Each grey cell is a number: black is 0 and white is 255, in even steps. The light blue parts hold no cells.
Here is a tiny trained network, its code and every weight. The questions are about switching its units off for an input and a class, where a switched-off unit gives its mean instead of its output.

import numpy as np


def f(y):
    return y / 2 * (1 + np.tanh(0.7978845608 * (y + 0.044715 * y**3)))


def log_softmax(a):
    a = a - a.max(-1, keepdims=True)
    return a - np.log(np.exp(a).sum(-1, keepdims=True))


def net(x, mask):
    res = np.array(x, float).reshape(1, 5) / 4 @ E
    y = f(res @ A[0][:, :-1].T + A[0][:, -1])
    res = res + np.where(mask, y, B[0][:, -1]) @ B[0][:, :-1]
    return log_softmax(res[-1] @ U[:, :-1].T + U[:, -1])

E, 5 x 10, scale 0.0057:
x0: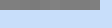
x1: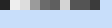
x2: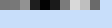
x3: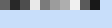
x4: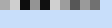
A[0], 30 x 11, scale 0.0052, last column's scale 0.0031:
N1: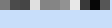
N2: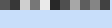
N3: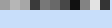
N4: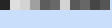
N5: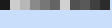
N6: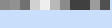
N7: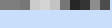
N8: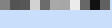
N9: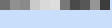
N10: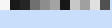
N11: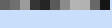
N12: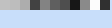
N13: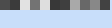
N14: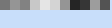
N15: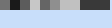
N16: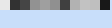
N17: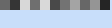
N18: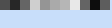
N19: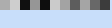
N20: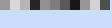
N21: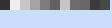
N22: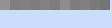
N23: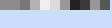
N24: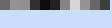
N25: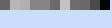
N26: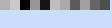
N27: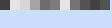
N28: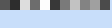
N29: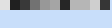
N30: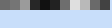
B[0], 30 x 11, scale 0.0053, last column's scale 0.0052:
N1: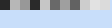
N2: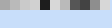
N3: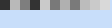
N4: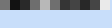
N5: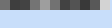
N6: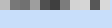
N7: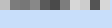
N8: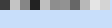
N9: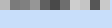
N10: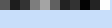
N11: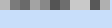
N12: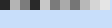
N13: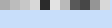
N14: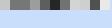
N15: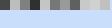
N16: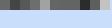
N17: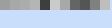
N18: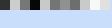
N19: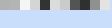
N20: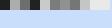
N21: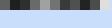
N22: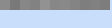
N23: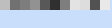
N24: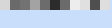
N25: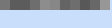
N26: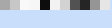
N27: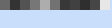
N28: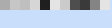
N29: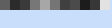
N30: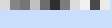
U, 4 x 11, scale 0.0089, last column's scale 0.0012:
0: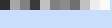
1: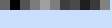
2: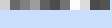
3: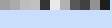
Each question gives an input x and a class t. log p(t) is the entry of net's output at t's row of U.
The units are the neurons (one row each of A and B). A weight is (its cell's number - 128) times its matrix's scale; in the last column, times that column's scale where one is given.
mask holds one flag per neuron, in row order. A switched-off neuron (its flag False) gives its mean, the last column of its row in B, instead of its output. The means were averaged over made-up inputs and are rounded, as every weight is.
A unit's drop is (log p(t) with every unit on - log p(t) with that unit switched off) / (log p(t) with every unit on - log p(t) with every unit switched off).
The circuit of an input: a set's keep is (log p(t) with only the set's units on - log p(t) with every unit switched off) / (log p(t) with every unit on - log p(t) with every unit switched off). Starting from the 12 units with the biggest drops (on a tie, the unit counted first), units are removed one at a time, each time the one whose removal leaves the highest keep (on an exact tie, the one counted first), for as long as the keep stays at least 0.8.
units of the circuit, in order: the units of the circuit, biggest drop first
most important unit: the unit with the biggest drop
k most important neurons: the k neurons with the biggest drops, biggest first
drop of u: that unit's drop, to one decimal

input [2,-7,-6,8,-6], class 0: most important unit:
N18
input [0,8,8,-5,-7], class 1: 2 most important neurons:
N4, N21
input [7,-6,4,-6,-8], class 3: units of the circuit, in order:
N28, N13
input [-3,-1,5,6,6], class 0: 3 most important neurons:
N8, N1, N18
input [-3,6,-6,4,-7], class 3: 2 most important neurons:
N28, N2
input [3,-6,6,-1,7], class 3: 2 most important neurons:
N26, N19
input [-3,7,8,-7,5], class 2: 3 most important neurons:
N24, N30, N11
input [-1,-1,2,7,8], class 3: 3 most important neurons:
N26, N19, N20
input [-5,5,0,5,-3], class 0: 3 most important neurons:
N18, N1, N10
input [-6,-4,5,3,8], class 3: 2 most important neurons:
N26, N19
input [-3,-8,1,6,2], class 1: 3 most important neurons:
N10, N29, N16
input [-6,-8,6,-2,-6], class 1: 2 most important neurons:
N10, N29
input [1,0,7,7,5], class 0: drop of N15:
0.2
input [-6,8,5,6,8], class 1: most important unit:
N4
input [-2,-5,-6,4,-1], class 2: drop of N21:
0.1
